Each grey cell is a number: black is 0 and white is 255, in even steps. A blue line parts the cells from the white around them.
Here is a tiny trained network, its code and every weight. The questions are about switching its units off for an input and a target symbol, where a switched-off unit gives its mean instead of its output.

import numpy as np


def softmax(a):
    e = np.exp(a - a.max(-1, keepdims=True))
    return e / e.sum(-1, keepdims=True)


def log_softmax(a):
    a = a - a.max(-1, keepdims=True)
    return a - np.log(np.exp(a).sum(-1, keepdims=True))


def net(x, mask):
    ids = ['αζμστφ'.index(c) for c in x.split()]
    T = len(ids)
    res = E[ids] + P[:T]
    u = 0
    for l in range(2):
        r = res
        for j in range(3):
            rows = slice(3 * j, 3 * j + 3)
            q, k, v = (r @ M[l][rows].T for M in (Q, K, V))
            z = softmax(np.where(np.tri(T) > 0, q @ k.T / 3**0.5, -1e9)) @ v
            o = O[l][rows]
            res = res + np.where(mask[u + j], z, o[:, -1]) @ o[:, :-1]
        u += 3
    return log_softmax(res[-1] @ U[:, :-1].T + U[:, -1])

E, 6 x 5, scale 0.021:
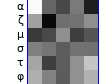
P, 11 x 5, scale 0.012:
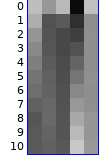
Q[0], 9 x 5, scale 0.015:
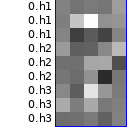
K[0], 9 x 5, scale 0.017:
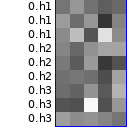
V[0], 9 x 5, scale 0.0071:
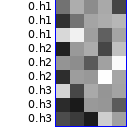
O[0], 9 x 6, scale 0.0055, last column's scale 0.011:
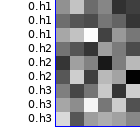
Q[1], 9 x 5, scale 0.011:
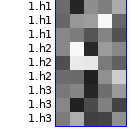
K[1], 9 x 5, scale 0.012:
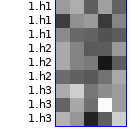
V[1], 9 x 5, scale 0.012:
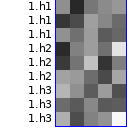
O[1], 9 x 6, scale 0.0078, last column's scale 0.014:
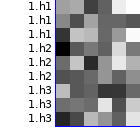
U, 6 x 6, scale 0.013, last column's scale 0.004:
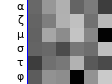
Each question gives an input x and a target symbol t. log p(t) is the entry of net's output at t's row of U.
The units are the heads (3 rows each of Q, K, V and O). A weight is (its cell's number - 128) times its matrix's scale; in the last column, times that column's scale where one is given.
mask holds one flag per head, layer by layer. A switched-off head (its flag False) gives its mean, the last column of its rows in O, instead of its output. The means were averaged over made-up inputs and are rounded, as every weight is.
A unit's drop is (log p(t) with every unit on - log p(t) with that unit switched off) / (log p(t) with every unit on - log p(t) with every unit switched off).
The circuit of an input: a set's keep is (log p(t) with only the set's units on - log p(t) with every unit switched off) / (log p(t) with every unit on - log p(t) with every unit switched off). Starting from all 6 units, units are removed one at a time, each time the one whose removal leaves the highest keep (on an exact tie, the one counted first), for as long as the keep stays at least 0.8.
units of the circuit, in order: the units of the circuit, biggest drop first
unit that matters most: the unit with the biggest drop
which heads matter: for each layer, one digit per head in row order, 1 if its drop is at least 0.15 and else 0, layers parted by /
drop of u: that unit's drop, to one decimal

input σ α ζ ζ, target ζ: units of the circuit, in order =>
[0.h1, 1.h3, 1.h1]
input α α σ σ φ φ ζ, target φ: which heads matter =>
010 / 001
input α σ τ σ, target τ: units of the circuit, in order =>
[0.h1, 1.h1, 1.h3]
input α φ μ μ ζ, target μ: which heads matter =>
110 / 111
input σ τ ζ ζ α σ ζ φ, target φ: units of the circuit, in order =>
[1.h3, 0.h2]
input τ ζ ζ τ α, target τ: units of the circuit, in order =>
[1.h3, 0.h1]
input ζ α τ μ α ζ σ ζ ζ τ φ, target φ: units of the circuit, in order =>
[1.h3, 0.h2, 1.h2]
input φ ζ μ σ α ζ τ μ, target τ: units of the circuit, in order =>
[0.h1, 1.h3]
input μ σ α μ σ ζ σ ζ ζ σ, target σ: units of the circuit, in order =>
[1.h3, 0.h1]
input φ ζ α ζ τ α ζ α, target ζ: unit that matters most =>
0.h2
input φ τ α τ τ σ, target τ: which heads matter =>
100 / 001
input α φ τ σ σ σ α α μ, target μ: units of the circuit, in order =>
[0.h2, 1.h3, 1.h2]
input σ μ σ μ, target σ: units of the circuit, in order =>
[0.h2, 1.h3]
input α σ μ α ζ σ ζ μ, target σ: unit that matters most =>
1.h3
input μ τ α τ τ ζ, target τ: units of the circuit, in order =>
[1.h3, 0.h1]
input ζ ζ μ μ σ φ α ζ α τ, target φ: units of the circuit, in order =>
[0.h2, 1.h3]
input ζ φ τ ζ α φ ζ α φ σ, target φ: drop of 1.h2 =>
0.1
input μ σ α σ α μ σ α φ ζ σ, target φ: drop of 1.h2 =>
0.2
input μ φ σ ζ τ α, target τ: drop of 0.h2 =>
0.0
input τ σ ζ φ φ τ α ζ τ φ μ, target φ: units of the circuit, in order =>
[1.h2]
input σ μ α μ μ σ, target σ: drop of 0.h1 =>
0.3
